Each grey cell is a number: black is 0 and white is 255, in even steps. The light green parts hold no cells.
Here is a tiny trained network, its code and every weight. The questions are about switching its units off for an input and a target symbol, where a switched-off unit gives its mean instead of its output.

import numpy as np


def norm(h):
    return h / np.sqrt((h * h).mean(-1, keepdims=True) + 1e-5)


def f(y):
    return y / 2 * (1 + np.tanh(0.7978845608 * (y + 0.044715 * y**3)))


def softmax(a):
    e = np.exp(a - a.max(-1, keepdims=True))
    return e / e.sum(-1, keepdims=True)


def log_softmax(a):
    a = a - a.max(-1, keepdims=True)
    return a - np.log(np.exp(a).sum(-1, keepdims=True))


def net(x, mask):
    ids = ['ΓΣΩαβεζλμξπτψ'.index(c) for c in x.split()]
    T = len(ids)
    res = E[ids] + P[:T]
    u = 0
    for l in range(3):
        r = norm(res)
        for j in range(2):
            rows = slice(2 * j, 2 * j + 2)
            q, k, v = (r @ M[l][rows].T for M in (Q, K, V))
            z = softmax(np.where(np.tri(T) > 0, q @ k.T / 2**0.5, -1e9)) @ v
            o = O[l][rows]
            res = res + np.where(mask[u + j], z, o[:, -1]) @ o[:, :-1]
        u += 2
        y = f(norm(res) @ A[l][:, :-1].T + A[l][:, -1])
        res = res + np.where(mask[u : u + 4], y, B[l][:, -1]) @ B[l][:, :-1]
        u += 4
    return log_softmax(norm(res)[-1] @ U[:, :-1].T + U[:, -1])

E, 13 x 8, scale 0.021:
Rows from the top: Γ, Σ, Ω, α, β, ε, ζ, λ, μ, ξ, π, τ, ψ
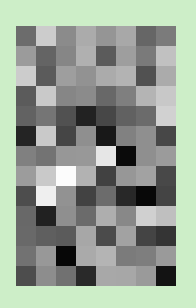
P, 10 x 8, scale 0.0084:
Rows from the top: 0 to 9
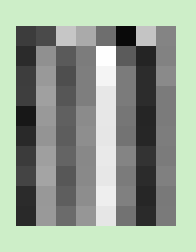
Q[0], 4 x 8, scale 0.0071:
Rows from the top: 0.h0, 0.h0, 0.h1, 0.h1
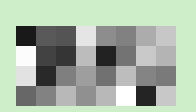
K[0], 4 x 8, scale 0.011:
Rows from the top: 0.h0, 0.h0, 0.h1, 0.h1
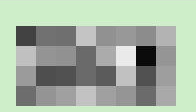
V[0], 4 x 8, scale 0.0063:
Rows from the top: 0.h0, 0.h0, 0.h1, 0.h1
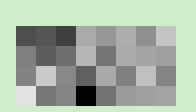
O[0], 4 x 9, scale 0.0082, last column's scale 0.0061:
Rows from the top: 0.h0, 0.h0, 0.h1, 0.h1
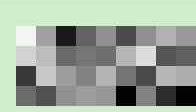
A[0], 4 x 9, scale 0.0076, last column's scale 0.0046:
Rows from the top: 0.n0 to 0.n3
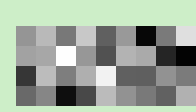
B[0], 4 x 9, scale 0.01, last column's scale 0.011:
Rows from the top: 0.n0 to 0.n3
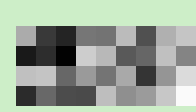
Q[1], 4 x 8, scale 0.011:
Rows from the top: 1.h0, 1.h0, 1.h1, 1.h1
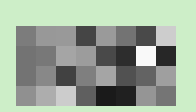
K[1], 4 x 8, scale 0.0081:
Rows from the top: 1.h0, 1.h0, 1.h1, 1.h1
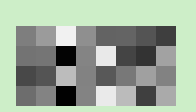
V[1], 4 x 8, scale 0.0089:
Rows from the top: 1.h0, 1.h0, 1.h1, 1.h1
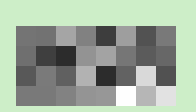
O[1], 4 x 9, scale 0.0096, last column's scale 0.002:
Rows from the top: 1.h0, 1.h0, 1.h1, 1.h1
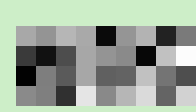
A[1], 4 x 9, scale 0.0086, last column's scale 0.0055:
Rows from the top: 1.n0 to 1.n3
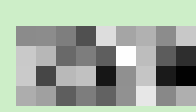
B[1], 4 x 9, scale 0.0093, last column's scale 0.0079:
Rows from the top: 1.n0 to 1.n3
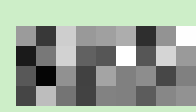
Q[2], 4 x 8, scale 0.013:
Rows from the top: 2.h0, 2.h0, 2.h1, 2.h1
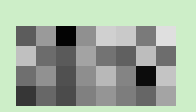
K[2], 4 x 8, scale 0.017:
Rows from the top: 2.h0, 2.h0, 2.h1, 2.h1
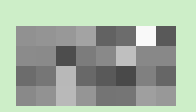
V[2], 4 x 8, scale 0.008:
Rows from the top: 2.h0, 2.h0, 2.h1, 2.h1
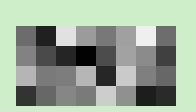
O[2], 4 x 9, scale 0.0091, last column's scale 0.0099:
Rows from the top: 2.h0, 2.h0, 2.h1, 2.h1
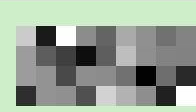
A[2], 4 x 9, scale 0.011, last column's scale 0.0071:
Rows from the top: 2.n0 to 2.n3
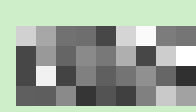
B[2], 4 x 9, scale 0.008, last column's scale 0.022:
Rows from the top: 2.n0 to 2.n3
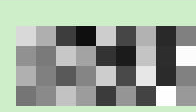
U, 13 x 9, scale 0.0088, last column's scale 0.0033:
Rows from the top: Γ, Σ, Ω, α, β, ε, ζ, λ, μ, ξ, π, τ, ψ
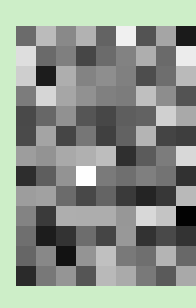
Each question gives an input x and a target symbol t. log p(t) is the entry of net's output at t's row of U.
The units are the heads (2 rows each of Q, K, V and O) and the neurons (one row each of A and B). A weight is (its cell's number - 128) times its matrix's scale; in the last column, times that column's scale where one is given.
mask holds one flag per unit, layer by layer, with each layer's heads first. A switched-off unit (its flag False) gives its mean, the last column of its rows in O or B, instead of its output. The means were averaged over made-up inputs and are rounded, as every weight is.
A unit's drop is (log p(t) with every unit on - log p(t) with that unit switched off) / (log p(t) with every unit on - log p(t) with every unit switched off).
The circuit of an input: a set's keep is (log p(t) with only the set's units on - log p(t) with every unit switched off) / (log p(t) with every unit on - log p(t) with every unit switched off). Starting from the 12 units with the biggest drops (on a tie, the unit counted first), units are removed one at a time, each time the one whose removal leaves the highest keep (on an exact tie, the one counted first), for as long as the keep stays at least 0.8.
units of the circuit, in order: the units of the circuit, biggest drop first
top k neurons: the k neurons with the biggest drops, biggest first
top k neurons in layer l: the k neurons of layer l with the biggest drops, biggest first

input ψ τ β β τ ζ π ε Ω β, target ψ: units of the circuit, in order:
(2.h1, 0.n0, 0.h0)
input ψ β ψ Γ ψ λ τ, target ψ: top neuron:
(0.n0)
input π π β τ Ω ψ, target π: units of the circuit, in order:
(2.h1, 1.h0, 0.h1)
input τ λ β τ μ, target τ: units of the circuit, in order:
(0.h0, 0.n0, 2.h0)
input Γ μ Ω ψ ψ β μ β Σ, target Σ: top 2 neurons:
(2.n0, 0.n3)
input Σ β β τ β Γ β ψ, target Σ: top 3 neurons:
(0.n3, 2.n0, 1.n2)
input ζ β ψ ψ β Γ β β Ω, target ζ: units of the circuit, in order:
(2.h0, 0.n3)
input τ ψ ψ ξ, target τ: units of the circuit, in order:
(0.h0, 2.h0)
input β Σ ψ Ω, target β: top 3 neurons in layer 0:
(0.n3, 0.n2, 0.n0)
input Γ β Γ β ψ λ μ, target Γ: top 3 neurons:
(1.n1, 0.n3, 0.n0)
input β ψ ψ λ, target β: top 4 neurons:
(0.n1, 0.n0, 1.n0, 2.n3)
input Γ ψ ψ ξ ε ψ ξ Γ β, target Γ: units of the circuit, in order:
(0.h1, 1.h1)
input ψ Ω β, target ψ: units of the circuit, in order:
(2.h1, 0.n0)
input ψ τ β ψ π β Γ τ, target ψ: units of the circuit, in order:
(2.h1, 0.n0, 0.h1)
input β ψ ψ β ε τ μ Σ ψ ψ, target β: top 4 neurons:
(0.n3, 2.n3, 1.n0, 0.n0)
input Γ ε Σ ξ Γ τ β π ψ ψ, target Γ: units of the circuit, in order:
(1.h1, 0.h1, 2.h1)
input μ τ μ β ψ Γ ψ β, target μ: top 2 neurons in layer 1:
(1.n1, 1.n0)
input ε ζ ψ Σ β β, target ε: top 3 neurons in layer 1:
(1.n0, 1.n3, 1.n1)
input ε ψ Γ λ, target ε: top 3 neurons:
(0.n1, 1.n0, 0.n3)
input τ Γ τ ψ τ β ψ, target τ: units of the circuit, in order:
(0.h0, 2.h0)
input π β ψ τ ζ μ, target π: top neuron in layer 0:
(0.n0)
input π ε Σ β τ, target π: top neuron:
(0.n3)
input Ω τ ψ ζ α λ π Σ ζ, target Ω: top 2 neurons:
(0.n3, 1.n2)
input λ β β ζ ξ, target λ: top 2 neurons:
(0.n1, 0.n3)
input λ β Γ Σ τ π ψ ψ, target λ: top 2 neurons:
(0.n1, 0.n3)
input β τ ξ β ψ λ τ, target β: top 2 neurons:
(0.n3, 0.n1)
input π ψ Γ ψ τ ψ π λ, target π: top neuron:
(0.n1)
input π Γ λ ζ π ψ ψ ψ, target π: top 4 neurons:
(0.n1, 0.n3, 0.n2, 1.n0)
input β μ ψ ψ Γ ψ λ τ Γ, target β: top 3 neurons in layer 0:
(0.n1, 0.n0, 0.n3)
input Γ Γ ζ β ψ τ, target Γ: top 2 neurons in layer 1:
(1.n1, 1.n0)
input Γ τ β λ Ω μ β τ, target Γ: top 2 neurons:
(1.n1, 0.n3)
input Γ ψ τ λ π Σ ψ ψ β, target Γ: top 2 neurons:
(0.n3, 1.n1)
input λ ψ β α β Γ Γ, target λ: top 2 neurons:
(0.n1, 2.n1)
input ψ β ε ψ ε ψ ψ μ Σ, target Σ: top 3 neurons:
(2.n0, 0.n3, 0.n0)
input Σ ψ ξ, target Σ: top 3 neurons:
(0.n3, 2.n0, 1.n2)
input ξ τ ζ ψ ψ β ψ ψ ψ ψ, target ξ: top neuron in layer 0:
(0.n2)
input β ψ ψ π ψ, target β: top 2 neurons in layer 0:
(0.n3, 0.n0)
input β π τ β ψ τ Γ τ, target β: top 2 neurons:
(0.n3, 0.n0)
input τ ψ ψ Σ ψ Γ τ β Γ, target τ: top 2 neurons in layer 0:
(0.n0, 0.n2)
